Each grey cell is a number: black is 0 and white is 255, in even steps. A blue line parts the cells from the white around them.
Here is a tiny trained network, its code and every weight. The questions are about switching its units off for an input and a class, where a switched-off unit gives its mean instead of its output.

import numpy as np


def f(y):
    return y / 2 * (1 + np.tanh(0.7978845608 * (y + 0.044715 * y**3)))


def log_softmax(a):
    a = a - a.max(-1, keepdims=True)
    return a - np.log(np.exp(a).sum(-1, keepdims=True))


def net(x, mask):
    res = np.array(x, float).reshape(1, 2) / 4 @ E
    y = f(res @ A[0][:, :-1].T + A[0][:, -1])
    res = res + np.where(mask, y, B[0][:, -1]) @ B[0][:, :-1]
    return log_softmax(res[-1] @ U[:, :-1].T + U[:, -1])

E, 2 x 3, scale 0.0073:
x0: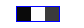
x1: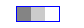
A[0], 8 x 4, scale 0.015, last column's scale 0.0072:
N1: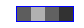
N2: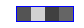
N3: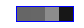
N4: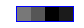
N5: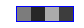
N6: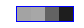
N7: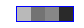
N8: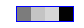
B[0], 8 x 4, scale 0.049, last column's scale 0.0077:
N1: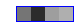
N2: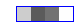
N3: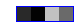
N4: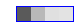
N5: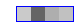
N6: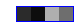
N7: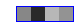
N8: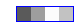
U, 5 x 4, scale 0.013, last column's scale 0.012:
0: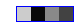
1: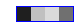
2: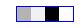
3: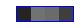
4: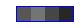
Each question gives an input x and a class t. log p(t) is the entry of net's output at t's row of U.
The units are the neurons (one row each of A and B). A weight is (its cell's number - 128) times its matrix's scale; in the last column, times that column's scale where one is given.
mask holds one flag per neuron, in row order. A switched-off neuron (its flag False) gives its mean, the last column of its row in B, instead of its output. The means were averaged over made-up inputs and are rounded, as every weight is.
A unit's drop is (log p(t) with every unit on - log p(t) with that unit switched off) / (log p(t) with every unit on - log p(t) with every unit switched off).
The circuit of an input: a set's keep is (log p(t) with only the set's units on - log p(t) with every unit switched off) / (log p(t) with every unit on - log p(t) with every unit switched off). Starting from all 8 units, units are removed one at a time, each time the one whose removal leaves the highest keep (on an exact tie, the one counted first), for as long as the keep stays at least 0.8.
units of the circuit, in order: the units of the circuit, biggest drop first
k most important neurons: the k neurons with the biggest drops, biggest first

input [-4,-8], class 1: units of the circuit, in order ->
(N4)
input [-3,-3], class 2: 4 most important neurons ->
(N8, N1, N2, N4)
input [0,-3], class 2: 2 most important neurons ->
(N8, N1)
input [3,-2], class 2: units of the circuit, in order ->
(N5, N8)
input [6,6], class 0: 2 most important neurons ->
(N2, N4)
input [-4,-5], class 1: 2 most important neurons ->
(N2, N4)
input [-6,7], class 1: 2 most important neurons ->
(N8, N2)
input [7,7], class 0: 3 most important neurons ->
(N2, N4, N1)
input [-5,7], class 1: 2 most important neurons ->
(N8, N2)
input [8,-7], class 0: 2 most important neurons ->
(N2, N1)
